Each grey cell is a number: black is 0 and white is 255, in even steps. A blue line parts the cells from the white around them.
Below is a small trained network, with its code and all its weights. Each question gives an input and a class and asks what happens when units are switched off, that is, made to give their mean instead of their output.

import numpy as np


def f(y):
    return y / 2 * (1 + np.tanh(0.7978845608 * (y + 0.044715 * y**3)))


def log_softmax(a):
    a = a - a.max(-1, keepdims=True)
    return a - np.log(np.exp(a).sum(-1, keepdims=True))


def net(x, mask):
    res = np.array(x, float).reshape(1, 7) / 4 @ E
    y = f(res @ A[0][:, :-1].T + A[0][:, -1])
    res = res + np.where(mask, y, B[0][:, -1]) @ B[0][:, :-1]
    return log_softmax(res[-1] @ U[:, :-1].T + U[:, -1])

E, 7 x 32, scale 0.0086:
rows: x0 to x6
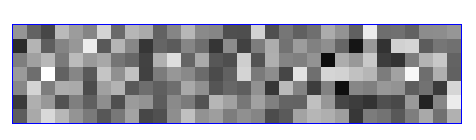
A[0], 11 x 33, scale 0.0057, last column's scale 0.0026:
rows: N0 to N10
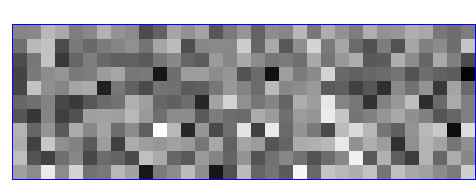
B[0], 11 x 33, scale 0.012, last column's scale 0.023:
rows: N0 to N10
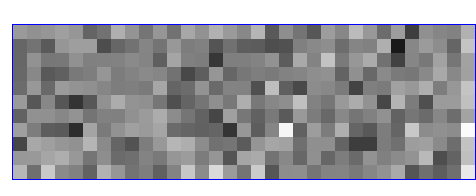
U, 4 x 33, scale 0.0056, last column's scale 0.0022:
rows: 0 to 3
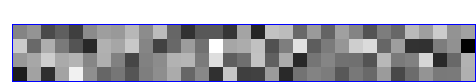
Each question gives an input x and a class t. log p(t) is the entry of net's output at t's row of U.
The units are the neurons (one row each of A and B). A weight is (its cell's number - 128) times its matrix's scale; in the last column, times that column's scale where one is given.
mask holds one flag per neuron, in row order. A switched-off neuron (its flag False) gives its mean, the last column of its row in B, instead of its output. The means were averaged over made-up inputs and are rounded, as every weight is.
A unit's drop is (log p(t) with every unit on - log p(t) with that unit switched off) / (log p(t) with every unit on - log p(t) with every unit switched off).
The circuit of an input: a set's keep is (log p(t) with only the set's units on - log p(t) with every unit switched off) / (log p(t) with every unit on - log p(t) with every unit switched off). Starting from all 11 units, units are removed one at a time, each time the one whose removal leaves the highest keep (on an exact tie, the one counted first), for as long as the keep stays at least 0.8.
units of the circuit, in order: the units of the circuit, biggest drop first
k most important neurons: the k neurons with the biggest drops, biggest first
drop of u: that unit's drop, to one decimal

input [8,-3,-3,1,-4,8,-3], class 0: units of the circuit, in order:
[N10]
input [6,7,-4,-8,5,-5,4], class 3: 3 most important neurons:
[N7; N10; N5]
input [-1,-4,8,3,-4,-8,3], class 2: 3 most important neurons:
[N10; N8; N0]
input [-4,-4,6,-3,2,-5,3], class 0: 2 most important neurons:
[N7; N10]
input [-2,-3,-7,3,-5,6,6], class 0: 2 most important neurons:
[N5; N10]
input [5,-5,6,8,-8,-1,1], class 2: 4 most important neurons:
[N10; N8; N0; N5]
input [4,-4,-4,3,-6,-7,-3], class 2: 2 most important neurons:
[N8; N9]
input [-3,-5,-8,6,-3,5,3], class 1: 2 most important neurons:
[N5; N7]
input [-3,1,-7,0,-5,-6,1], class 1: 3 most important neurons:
[N7; N4; N8]
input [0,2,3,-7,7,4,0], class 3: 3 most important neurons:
[N7; N10; N5]
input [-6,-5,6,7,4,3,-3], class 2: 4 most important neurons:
[N10; N5; N0; N8]
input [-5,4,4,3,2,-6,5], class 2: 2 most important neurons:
[N10; N5]
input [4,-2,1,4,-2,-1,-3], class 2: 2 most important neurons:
[N5; N8]
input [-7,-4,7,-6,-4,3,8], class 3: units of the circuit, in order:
[N1]
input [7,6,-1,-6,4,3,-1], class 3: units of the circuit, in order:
[N7; N10]
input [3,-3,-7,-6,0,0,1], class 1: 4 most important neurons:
[N7; N8; N4; N1]
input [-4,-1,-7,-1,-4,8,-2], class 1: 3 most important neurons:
[N5; N7; N8]
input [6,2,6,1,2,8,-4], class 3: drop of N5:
0.3
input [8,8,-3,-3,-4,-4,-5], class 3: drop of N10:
0.2
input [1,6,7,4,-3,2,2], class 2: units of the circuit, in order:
[N10]
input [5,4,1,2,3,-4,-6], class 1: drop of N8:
0.4
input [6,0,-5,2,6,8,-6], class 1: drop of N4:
0.0
